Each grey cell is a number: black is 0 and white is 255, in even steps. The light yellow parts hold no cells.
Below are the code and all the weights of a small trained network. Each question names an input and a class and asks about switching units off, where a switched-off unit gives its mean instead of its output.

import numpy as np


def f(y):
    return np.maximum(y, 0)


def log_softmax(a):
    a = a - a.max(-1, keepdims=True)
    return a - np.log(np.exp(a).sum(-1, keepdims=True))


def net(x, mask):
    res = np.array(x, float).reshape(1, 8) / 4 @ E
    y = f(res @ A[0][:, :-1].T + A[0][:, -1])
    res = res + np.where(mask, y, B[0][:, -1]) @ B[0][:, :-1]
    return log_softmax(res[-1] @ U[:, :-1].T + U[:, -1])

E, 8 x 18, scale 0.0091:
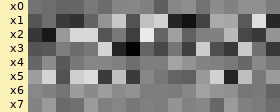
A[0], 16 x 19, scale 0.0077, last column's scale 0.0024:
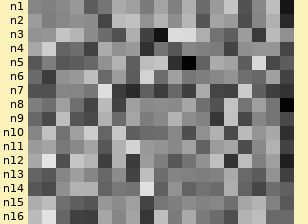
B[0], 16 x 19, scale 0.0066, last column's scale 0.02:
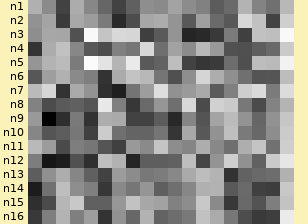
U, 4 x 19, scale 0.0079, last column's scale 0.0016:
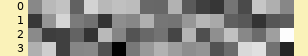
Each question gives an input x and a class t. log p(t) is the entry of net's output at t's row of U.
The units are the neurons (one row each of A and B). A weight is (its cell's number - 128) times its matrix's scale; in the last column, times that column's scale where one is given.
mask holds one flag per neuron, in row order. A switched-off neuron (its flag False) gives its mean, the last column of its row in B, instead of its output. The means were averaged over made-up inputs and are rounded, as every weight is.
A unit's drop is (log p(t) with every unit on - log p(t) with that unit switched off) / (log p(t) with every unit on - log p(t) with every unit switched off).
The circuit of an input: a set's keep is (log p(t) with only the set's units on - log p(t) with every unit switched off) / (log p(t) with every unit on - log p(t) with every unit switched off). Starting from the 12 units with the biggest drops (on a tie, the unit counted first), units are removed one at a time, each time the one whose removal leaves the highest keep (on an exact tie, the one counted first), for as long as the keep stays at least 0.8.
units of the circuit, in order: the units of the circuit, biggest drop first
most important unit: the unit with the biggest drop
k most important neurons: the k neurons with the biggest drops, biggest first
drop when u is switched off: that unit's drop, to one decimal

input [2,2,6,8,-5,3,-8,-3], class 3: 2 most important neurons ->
n7, n16
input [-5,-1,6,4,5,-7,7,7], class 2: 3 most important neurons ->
n9, n16, n8
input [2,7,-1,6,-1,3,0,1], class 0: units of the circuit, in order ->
n5
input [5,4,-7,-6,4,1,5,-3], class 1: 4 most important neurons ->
n16, n7, n15, n4
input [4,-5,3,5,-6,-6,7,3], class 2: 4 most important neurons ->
n9, n5, n8, n2
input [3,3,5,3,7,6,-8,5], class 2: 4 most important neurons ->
n12, n16, n10, n4
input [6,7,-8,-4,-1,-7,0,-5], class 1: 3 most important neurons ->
n16, n3, n15
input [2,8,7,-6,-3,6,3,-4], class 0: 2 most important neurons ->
n5, n16
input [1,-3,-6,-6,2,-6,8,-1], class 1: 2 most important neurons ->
n16, n12
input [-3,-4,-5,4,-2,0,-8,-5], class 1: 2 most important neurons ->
n5, n16
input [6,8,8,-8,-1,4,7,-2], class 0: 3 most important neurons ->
n5, n7, n16
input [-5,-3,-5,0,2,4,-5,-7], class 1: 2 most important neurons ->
n5, n4
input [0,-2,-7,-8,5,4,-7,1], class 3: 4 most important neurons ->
n2, n11, n14, n1
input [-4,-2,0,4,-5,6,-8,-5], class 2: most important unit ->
n12
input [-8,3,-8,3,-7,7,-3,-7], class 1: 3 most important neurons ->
n16, n4, n15
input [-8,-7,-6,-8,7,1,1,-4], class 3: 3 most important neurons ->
n2, n11, n5
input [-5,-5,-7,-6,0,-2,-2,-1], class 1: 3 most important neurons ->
n16, n5, n7
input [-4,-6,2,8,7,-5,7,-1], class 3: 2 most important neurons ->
n7, n5
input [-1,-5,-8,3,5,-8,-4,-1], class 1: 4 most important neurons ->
n16, n4, n12, n15
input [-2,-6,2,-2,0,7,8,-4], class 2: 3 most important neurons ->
n12, n5, n10
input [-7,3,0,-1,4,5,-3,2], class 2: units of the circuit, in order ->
n12
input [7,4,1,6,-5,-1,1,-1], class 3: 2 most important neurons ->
n7, n3
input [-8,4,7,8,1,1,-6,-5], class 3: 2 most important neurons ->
n7, n16
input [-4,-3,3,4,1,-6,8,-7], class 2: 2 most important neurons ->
n9, n5
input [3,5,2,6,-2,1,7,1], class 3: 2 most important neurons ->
n7, n3
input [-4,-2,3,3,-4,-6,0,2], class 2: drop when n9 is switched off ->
0.1
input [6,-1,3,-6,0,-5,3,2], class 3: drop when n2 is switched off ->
0.6
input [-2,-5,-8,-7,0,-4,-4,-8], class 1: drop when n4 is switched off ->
0.2
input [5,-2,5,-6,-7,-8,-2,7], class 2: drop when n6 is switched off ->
0.0
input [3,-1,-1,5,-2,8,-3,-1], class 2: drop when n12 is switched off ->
0.6
